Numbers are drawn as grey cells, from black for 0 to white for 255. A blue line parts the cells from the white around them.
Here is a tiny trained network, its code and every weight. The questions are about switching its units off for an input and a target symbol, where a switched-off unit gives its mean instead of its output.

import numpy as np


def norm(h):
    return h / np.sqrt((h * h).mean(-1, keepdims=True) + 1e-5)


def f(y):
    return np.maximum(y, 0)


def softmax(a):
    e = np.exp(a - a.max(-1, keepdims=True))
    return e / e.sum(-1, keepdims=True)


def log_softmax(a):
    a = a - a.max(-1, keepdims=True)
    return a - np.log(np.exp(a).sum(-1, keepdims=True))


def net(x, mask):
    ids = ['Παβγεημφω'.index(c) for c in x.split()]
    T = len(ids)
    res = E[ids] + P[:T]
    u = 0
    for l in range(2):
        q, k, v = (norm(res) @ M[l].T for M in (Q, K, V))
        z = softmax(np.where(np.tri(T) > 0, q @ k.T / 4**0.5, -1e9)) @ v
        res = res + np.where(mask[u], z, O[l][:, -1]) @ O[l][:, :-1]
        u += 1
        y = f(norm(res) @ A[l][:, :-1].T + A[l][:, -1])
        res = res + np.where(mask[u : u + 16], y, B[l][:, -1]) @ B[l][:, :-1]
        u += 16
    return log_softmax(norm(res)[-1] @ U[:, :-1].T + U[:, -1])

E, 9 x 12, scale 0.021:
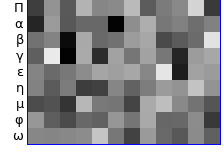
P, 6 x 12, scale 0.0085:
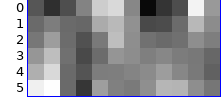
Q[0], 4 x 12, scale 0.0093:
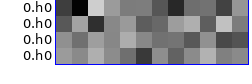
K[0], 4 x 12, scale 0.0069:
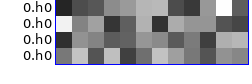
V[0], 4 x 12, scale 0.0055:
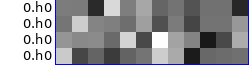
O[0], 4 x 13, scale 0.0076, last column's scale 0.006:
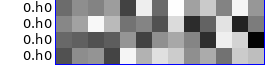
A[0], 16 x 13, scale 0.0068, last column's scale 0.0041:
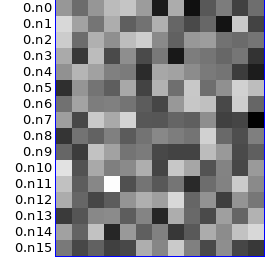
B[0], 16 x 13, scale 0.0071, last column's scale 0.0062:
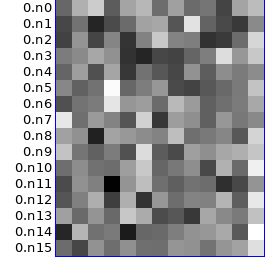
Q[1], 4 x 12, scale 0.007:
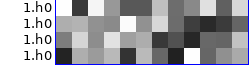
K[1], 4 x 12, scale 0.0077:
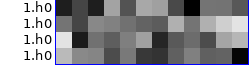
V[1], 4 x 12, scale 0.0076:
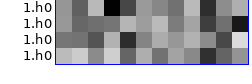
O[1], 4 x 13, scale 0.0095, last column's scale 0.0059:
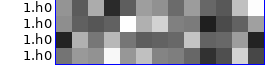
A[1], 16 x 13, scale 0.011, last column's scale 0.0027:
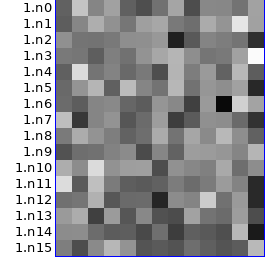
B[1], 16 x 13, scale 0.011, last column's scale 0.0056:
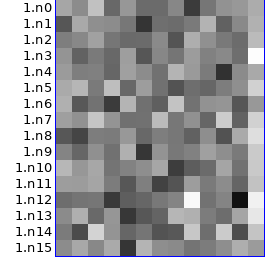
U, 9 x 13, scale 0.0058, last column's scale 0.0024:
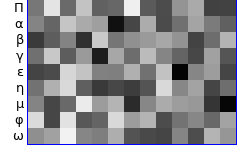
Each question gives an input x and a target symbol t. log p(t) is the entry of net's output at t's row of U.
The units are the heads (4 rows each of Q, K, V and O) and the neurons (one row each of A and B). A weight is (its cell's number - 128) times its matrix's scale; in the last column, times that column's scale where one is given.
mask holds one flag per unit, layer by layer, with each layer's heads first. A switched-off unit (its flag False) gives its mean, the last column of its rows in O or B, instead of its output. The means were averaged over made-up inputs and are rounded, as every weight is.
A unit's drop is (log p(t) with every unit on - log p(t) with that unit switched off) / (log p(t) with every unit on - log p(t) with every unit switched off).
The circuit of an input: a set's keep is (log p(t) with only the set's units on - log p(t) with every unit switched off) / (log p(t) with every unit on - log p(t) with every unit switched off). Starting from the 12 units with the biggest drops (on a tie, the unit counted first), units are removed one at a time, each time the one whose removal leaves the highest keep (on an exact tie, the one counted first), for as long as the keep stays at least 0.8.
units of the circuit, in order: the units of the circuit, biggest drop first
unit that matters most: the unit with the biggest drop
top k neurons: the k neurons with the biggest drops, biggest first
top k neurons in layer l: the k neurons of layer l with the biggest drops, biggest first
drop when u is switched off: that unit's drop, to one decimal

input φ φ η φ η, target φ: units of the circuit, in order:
[1.h0]
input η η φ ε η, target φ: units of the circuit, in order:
[1.h0; 0.n12]
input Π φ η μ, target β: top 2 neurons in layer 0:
[0.n12; 0.n8]
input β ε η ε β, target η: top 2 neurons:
[0.n5; 1.n14]
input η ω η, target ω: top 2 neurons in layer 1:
[1.n1; 1.n12]
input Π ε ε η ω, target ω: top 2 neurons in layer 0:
[0.n0; 0.n14]
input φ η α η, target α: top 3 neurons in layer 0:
[0.n15; 0.n3; 0.n8]
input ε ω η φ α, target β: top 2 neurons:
[1.n4; 0.n3]
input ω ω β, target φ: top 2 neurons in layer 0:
[0.n11; 0.n13]
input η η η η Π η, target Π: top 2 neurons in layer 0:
[0.n3; 0.n14]
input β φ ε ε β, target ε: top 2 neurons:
[1.n14; 0.n5]
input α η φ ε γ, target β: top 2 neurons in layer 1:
[1.n3; 1.n4]
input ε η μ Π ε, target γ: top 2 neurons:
[1.n13; 0.n12]
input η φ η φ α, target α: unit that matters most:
1.n0
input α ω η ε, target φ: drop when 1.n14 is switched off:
0.1
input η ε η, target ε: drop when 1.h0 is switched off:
1.0
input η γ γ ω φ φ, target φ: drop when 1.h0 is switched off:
0.2
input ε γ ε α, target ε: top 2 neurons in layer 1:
[1.n14; 1.n15]
